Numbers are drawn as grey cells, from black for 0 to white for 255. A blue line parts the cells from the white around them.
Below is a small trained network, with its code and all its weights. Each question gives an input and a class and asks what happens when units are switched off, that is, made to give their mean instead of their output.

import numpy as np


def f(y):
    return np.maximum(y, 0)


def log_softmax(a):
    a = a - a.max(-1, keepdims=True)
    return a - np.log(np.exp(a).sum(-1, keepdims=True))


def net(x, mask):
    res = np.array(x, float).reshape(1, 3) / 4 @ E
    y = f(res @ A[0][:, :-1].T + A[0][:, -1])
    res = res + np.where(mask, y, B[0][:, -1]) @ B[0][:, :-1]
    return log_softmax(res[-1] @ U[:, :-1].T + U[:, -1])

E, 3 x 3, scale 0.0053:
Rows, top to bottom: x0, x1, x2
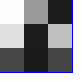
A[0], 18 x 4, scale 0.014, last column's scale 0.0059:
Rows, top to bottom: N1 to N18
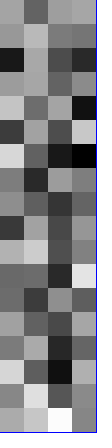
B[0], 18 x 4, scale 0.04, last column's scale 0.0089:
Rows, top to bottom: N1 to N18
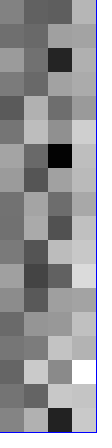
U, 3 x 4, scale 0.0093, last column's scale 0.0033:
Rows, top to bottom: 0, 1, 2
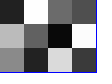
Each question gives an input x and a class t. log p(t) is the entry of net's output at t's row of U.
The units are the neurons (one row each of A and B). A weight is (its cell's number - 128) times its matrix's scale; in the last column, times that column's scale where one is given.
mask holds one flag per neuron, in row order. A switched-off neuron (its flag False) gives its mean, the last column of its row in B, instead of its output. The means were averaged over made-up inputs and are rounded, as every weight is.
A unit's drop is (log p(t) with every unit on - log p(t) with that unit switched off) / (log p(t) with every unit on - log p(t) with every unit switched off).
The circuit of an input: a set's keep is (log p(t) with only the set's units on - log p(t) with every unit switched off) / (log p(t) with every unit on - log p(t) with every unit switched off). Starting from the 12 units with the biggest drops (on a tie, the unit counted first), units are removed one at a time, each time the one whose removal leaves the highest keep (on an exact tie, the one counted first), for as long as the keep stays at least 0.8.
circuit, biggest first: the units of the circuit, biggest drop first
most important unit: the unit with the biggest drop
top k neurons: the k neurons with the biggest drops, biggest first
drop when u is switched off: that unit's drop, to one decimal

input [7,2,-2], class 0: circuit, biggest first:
N16
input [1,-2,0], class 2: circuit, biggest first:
N18; N16
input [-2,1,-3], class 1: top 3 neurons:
N16; N6; N14
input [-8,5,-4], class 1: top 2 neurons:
N18; N16
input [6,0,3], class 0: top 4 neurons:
N16; N14; N3; N9
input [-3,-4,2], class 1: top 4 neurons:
N16; N3; N14; N12
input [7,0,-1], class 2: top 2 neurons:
N11; N18
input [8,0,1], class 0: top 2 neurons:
N16; N14
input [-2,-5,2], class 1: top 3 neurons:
N16; N3; N12
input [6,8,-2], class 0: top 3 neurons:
N16; N5; N12
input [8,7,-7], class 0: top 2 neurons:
N16; N5
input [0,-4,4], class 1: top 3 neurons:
N12; N16; N3
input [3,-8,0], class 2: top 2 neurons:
N17; N11
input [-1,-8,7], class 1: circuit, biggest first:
N3
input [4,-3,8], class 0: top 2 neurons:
N16; N6
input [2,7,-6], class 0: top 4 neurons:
N12; N5; N7; N3
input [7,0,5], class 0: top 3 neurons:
N16; N14; N9
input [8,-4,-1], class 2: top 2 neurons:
N11; N17
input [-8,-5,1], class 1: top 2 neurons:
N3; N16
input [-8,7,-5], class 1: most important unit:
N18
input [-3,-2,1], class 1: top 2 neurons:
N16; N14
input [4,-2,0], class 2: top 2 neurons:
N18; N11
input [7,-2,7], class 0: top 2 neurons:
N16; N14
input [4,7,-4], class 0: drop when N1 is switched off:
0.0
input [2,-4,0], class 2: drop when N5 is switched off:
0.1
